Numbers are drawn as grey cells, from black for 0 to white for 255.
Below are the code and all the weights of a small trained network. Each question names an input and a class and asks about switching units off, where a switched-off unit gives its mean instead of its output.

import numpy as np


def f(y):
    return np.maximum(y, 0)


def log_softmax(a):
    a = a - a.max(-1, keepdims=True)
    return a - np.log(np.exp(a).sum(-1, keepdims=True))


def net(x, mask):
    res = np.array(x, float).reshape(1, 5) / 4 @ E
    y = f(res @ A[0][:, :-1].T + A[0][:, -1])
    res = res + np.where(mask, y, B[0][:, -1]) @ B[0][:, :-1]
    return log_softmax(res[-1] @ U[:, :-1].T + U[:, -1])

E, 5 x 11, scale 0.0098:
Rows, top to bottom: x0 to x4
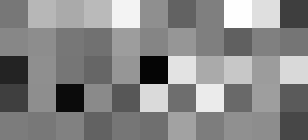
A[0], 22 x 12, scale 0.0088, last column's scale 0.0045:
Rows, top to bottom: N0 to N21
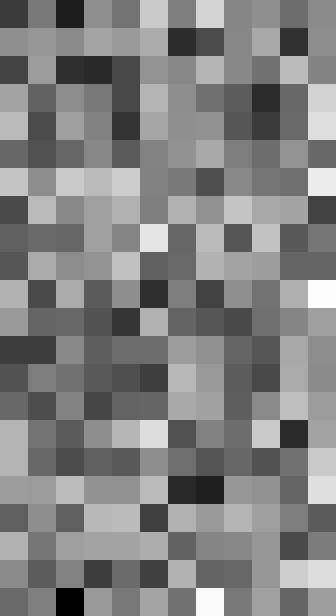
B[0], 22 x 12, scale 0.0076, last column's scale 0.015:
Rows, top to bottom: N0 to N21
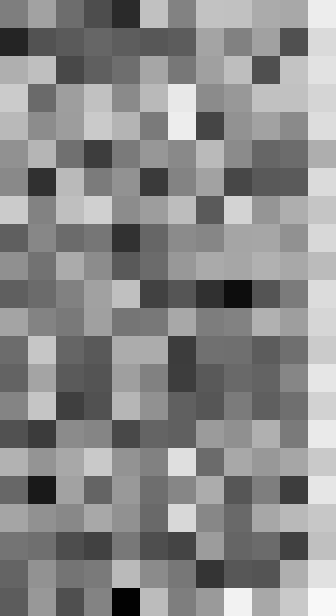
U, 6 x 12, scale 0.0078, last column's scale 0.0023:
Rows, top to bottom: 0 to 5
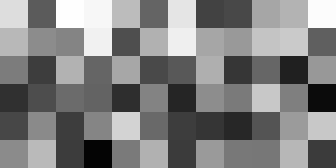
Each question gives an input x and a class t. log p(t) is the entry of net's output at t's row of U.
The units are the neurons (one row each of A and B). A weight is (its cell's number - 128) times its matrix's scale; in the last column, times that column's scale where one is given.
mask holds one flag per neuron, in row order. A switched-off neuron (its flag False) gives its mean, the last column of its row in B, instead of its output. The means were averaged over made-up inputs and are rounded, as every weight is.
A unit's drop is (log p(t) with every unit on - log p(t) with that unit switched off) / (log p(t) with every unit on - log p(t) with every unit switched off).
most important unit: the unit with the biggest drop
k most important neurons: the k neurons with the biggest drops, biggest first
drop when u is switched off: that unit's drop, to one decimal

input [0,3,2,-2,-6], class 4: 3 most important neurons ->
(N3 N4 N16)
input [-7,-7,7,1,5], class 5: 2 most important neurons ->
(N2 N5)
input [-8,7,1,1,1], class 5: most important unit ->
N13
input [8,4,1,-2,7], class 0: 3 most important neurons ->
(N7 N18 N9)
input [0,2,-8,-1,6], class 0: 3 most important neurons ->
(N3 N4 N16)
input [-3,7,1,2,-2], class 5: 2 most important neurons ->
(N7 N18)
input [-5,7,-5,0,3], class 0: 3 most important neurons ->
(N21 N0 N4)
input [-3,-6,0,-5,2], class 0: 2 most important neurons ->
(N1 N19)
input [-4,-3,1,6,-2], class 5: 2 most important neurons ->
(N7 N2)
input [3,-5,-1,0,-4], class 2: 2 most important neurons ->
(N21 N0)
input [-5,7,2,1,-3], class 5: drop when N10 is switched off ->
0.1
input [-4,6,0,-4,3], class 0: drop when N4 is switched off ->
0.2
